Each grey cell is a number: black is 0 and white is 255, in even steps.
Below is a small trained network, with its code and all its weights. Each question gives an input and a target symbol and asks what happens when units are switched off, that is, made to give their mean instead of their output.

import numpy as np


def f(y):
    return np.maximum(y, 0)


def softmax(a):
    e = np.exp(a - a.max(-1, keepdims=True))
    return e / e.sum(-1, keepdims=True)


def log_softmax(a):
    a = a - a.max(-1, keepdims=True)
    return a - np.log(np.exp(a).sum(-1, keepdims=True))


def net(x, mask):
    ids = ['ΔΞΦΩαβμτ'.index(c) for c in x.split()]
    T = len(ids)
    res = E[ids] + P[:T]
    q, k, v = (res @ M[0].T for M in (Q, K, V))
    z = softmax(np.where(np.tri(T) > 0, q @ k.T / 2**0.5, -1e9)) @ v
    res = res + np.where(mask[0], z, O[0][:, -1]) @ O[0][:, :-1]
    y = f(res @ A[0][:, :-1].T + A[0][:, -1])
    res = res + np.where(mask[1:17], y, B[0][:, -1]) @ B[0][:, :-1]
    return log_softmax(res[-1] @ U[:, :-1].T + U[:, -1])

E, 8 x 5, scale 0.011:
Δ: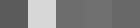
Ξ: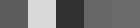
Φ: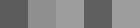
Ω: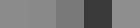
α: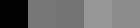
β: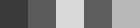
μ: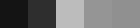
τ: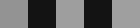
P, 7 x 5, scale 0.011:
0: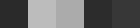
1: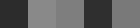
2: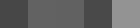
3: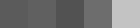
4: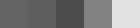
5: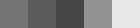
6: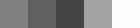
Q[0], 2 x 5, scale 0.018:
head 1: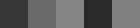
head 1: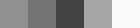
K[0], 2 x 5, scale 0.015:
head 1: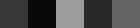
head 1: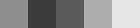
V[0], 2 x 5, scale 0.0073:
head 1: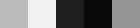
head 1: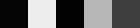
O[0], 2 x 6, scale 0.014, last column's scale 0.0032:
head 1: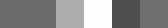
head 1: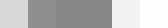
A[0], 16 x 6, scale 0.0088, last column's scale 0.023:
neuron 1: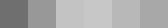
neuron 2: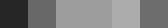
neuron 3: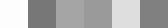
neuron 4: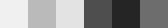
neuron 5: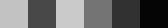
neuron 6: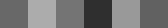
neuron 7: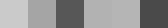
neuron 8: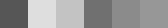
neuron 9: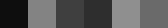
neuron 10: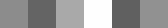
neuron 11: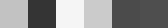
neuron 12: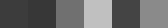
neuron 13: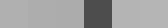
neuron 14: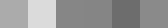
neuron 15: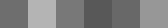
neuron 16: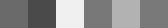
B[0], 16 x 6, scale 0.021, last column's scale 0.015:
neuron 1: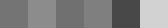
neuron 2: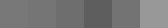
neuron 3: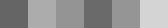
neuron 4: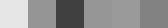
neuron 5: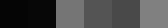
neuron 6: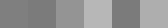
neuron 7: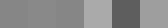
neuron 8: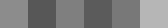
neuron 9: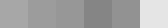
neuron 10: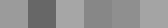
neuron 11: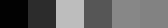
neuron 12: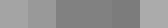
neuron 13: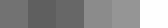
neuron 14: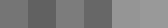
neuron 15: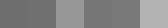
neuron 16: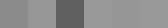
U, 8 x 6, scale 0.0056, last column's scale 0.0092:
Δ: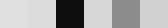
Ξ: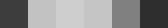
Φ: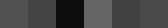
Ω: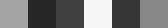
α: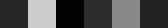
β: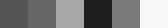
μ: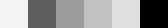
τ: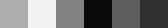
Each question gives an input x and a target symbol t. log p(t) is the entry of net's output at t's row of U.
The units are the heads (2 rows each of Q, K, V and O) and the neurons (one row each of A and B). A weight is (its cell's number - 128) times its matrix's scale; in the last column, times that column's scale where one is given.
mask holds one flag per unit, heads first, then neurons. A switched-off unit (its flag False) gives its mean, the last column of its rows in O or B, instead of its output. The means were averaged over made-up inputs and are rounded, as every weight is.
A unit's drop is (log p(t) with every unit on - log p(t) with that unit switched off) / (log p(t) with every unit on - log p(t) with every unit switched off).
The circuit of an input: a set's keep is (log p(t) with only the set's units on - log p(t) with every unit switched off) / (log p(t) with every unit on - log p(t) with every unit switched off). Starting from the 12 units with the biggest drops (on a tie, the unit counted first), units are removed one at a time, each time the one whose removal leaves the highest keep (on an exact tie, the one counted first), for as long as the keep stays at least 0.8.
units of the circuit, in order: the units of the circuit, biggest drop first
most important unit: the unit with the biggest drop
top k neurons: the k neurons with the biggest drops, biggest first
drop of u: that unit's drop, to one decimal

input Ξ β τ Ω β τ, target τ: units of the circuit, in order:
[head 1; neuron 12; neuron 13]
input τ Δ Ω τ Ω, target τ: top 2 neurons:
[neuron 12; neuron 13]
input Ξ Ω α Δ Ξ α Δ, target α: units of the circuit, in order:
[neuron 3; neuron 9; head 1]
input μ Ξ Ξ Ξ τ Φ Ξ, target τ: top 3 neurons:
[neuron 13; neuron 12; neuron 6]
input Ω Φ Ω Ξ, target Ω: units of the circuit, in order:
[head 1; neuron 3]
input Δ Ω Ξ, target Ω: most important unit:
head 1
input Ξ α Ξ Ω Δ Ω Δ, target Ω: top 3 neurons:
[neuron 3; neuron 9; neuron 10]
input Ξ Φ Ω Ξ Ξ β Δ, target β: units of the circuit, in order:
[head 1; neuron 15]
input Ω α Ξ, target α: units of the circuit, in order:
[head 1; neuron 3; neuron 9; neuron 10]
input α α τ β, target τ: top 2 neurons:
[neuron 12; neuron 13]
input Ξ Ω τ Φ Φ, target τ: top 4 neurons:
[neuron 12; neuron 13; neuron 9; neuron 6]
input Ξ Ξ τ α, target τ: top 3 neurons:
[neuron 12; neuron 13; neuron 9]
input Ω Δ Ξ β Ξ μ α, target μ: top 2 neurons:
[neuron 9; neuron 1]
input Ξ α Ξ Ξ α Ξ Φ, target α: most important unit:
neuron 9
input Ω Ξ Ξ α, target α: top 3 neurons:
[neuron 3; neuron 10; neuron 9]
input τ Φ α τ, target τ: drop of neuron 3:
-0.1
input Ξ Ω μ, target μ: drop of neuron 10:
-0.1
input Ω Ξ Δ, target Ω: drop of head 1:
0.8
